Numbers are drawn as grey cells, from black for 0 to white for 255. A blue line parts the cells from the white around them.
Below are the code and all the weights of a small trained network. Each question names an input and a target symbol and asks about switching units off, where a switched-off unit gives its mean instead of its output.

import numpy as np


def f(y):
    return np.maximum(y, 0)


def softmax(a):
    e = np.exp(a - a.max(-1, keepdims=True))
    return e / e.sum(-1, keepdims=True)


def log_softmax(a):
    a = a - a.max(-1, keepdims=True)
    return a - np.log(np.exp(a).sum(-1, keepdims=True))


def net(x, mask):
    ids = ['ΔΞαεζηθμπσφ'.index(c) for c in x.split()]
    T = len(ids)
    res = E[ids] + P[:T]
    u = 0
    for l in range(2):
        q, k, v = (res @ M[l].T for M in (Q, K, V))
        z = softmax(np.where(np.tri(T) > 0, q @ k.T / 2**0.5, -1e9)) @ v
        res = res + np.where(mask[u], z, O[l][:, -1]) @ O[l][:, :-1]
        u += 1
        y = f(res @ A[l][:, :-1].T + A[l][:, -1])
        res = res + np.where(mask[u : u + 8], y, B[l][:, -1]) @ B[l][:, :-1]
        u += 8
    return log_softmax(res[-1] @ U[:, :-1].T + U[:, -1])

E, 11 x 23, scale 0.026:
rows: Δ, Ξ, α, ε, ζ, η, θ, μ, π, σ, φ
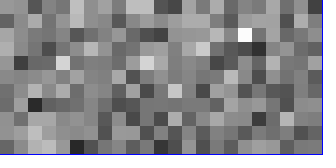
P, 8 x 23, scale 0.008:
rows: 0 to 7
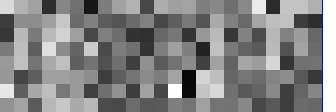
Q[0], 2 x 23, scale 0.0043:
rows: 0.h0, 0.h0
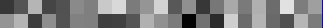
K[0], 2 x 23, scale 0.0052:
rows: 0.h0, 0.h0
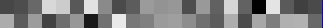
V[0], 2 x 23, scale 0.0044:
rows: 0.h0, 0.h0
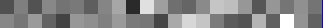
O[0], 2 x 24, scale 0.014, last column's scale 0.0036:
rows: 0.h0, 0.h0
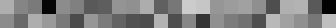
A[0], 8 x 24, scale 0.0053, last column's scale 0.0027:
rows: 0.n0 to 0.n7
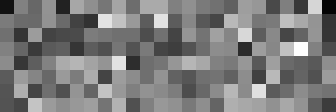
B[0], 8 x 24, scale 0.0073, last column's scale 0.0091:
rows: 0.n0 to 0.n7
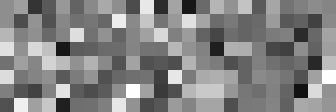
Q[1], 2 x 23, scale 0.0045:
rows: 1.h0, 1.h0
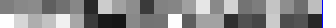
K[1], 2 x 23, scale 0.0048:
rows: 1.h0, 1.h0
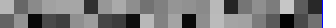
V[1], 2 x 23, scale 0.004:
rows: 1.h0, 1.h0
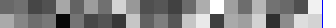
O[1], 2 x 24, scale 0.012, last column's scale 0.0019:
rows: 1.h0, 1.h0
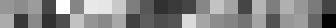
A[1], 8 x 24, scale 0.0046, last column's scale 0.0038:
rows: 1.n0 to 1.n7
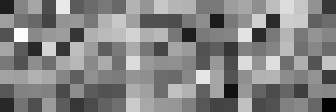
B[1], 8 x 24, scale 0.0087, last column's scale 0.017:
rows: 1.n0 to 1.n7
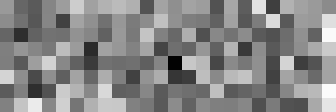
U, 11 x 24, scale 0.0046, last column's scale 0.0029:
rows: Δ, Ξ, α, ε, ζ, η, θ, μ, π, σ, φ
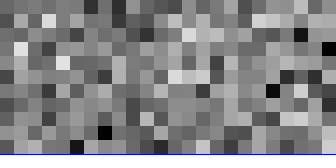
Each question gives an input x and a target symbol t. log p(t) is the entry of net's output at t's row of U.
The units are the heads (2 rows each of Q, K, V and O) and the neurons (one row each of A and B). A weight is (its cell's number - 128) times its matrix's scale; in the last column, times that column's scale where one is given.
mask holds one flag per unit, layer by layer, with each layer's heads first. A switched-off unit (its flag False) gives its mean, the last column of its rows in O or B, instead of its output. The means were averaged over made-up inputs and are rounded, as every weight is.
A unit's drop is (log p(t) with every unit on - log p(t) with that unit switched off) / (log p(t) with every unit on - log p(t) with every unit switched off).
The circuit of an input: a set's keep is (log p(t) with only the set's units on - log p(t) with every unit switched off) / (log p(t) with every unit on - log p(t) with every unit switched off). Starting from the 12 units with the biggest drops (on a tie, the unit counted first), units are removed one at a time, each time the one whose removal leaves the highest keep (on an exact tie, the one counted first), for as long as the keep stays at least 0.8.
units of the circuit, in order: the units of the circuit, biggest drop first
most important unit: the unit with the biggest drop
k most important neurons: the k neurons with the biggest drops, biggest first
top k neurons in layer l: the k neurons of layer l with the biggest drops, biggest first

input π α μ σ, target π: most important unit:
0.h0
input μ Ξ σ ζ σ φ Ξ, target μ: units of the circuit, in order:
[1.h0 1.n1 0.n6 0.h0]
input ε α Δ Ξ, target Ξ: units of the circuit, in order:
[1.n2 1.n7]
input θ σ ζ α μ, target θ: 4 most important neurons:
[1.n2 0.n0 0.n6 1.n1]
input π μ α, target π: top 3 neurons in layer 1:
[1.n6 1.n3 1.n1]
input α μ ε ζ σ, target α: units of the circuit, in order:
[1.h0 1.n1 0.n3]
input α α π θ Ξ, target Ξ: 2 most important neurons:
[1.n0 1.n4]
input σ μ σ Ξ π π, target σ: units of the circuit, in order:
[0.h0 1.h0 1.n2]
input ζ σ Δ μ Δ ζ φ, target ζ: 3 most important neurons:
[0.n6 1.n1 1.n2]
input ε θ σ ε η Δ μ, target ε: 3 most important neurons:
[1.n7 1.n6 0.n2]
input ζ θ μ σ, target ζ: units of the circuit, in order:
[0.h0 0.n6 1.h0 1.n1]
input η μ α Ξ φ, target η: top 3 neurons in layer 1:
[1.n6 1.n1 1.n4]
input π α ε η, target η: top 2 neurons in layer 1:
[1.n6 1.n5]
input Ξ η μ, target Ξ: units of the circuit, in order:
[1.n2]
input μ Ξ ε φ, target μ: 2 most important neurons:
[1.n1 0.n6]
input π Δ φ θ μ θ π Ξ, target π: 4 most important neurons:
[1.n6 0.n3 0.n2 1.n1]
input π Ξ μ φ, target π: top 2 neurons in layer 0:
[0.n3 0.n2]
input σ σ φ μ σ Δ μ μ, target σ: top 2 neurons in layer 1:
[1.n6 1.n2]
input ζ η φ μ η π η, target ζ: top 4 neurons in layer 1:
[1.n2 1.n1 1.n6 1.n5]
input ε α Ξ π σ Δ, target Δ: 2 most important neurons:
[1.n4 1.n3]
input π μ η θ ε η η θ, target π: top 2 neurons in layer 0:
[0.n3 0.n2]
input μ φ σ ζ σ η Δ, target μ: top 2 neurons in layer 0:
[0.n6 0.n4]
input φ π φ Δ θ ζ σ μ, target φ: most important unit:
1.h0
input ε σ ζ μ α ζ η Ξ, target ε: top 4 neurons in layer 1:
[1.n6 1.n7 1.n2 1.n3]
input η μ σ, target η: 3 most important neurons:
[0.n3 1.n6 0.n6]
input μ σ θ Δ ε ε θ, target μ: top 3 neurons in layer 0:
[0.n6 0.n3 0.n4]
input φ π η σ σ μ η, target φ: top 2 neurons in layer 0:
[0.n6 0.n4]
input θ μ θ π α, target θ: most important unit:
0.h0
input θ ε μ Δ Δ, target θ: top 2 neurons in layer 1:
[1.n2 1.n5]
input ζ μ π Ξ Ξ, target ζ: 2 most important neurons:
[0.n6 1.n2]
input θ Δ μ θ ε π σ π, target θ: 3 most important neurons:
[1.n2 0.n6 0.n0]
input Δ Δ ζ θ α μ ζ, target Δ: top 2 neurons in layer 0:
[0.n3 0.n4]
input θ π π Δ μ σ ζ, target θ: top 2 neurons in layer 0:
[0.n6 0.n0]
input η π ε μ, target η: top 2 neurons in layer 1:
[1.n6 1.n1]
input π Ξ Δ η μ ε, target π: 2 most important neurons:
[1.n6 0.n3]
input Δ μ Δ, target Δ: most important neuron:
[0.n3]
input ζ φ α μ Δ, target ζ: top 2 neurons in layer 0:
[0.n6 0.n0]
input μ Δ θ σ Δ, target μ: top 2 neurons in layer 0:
[0.n6 0.n3]
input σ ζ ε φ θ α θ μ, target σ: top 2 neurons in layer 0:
[0.n5 0.n6]
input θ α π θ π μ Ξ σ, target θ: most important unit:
1.h0
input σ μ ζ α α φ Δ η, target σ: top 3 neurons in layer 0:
[0.n6 0.n5 0.n0]
